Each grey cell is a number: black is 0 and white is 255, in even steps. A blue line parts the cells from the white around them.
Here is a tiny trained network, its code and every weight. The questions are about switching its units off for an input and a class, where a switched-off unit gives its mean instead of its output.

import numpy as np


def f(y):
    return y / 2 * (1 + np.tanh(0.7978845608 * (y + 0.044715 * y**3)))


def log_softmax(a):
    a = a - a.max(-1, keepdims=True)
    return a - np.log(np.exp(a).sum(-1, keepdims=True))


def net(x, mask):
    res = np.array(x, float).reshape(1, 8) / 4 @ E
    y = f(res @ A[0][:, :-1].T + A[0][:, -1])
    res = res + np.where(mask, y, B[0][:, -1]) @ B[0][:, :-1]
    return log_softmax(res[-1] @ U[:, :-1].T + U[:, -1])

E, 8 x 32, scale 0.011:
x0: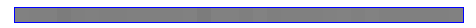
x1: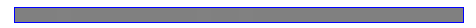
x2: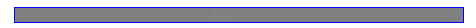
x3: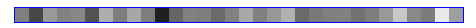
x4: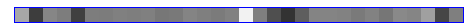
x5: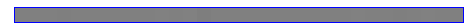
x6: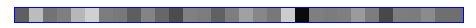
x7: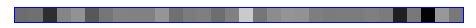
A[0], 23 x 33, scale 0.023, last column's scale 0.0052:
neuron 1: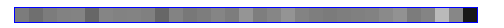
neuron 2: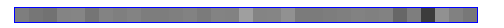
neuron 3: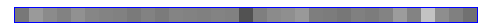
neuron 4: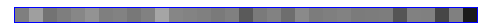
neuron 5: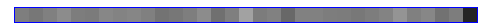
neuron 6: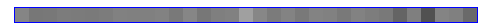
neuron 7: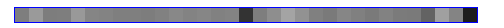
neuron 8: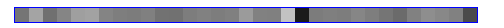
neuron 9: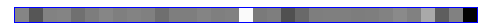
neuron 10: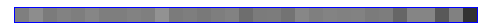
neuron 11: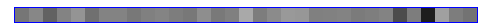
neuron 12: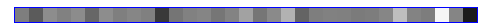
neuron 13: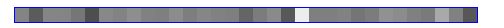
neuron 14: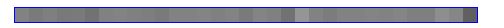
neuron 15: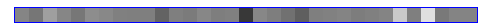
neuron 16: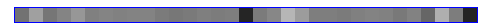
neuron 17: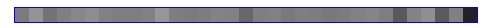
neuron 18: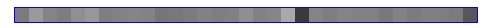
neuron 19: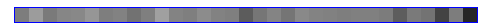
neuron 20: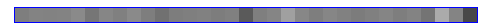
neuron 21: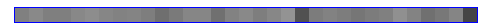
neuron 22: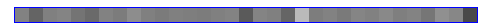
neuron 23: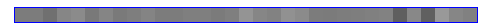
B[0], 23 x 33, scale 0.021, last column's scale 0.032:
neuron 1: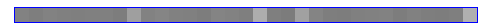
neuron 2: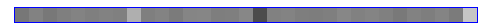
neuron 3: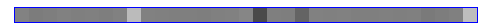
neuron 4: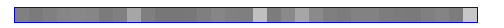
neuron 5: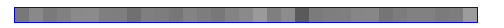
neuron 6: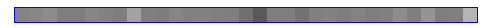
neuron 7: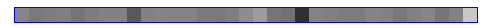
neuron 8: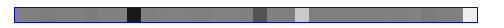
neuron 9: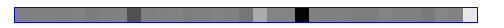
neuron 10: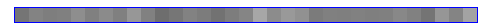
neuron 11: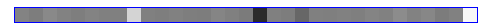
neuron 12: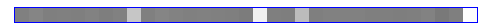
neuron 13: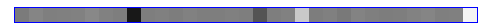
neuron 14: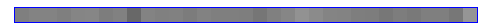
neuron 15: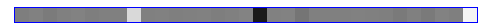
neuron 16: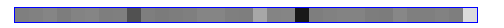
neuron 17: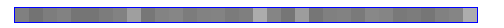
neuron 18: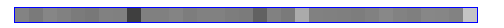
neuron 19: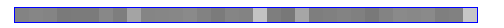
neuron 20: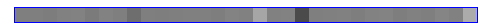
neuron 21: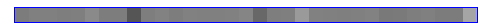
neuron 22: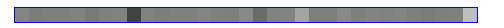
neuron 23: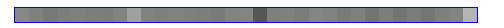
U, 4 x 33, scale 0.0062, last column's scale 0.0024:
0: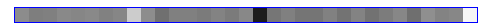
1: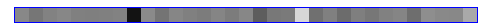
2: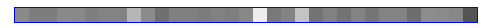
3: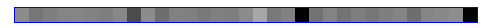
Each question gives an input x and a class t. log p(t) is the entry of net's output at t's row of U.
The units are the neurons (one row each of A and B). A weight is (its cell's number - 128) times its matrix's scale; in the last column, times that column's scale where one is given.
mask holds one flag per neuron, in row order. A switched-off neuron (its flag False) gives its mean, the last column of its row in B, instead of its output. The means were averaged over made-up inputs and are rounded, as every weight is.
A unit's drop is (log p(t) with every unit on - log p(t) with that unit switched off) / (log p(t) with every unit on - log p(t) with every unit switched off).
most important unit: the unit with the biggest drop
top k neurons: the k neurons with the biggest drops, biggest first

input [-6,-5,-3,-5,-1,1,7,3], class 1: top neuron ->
neuron 8
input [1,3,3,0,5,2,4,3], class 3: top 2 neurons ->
neuron 9; neuron 13
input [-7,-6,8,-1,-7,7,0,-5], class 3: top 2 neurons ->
neuron 16; neuron 7
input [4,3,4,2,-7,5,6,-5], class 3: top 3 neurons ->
neuron 16; neuron 7; neuron 13
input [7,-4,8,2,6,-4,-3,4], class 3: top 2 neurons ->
neuron 9; neuron 15
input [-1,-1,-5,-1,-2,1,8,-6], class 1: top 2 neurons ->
neuron 8; neuron 18
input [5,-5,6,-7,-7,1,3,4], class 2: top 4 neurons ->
neuron 19; neuron 4; neuron 9; neuron 17
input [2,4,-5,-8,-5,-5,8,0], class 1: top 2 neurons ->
neuron 8; neuron 12
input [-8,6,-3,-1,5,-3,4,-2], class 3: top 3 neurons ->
neuron 9; neuron 13; neuron 22
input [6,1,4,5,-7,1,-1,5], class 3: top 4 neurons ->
neuron 16; neuron 7; neuron 15; neuron 20
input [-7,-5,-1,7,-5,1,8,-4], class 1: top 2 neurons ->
neuron 8; neuron 18
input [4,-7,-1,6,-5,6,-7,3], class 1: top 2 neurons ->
neuron 13; neuron 22
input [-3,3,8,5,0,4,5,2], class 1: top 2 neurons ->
neuron 8; neuron 18
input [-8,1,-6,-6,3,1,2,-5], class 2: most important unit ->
neuron 11
